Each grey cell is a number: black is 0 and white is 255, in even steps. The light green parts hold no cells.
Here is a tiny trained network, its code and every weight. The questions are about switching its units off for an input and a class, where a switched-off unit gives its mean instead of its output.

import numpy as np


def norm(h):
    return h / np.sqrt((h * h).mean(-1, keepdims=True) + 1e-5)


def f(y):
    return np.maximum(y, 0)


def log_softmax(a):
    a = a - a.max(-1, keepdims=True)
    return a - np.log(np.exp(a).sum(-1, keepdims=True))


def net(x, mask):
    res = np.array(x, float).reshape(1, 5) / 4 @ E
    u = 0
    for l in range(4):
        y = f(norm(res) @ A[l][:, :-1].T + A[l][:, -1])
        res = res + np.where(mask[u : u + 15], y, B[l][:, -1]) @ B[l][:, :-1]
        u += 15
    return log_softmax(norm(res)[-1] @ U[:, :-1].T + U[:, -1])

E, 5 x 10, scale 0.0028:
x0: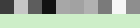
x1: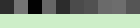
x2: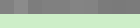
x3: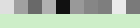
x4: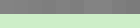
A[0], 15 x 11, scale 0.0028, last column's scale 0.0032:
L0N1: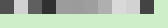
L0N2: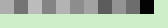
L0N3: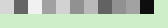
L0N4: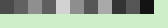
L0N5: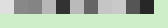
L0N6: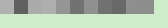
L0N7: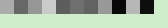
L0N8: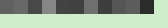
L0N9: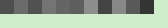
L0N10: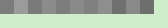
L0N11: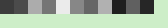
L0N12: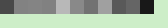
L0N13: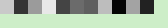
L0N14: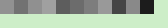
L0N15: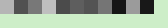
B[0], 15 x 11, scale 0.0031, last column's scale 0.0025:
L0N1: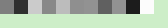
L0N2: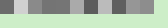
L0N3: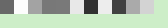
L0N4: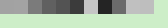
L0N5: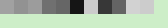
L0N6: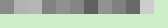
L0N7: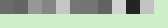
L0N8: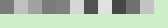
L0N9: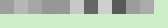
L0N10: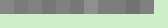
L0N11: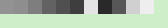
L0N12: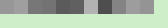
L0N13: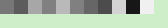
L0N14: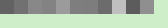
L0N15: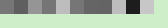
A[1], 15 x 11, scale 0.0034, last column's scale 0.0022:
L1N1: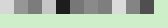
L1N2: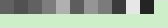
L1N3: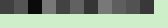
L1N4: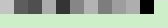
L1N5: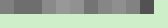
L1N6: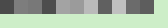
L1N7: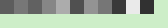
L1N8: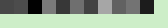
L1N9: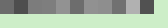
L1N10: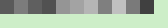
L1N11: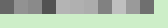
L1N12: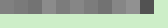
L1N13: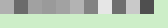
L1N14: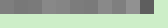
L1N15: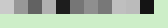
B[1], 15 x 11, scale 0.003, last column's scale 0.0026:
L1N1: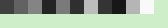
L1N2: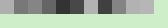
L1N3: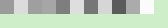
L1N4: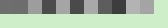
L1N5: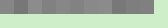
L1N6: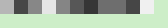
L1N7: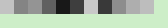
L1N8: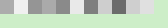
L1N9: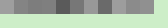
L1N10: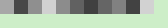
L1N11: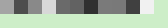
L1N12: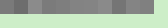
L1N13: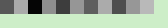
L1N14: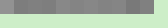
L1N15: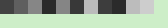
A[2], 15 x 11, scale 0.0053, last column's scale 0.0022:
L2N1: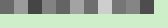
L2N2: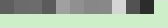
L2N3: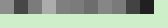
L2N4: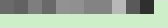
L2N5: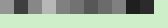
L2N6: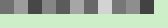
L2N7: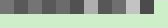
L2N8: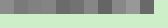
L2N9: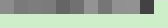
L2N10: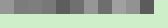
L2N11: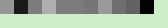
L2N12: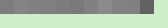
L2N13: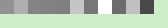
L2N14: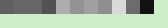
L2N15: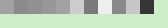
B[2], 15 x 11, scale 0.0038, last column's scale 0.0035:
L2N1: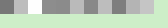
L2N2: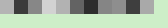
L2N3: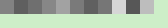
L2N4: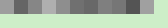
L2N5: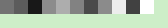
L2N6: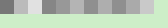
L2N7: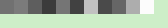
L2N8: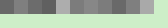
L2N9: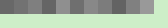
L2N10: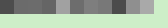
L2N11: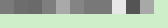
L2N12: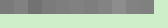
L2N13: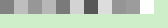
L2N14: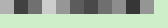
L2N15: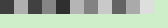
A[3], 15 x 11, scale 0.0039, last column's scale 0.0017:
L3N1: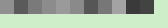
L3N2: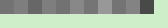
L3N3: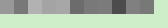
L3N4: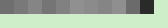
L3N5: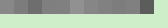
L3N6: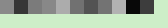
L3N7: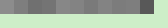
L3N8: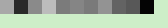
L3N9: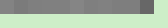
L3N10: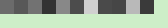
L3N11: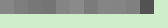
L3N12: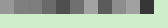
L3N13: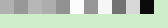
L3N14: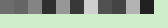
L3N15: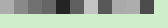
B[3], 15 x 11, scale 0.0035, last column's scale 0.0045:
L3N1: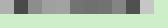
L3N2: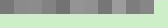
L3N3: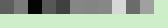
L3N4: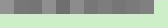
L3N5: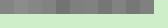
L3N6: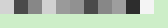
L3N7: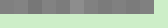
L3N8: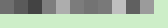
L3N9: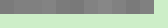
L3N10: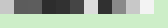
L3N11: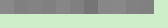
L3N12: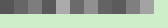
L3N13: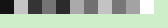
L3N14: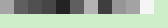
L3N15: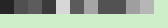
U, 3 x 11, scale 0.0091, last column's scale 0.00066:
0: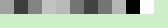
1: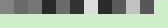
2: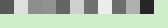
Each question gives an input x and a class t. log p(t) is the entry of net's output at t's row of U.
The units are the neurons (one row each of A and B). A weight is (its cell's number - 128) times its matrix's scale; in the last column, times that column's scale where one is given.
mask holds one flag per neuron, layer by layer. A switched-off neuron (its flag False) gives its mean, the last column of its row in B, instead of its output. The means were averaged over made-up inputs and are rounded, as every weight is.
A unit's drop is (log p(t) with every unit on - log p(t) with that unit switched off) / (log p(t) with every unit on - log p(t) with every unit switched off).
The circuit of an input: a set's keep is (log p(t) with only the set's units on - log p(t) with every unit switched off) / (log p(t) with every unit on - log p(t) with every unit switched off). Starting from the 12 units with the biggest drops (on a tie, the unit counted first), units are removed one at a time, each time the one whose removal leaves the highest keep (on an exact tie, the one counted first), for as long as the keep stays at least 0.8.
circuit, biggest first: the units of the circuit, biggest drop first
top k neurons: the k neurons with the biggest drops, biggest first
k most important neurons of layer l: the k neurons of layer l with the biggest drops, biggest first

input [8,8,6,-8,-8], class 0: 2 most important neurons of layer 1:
L1N1, L1N15
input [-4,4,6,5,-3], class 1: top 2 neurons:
L1N1, L0N5
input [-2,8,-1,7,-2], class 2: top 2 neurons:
L1N8, L1N3
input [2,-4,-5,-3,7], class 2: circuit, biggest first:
L0N3
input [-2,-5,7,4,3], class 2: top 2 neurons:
L0N3, L0N11
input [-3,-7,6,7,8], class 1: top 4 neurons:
L0N5, L1N1, L1N15, L1N3
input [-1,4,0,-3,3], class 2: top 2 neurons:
L0N8, L1N3
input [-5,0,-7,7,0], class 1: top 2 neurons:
L0N5, L1N1
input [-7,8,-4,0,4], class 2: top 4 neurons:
L1N3, L1N8, L0N1, L0N8
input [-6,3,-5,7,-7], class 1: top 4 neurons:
L0N5, L1N1, L0N1, L1N15
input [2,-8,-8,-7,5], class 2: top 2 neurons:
L0N3, L1N1
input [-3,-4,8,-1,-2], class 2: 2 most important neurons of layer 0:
L0N3, L0N1
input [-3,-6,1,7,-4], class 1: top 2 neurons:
L0N5, L1N1
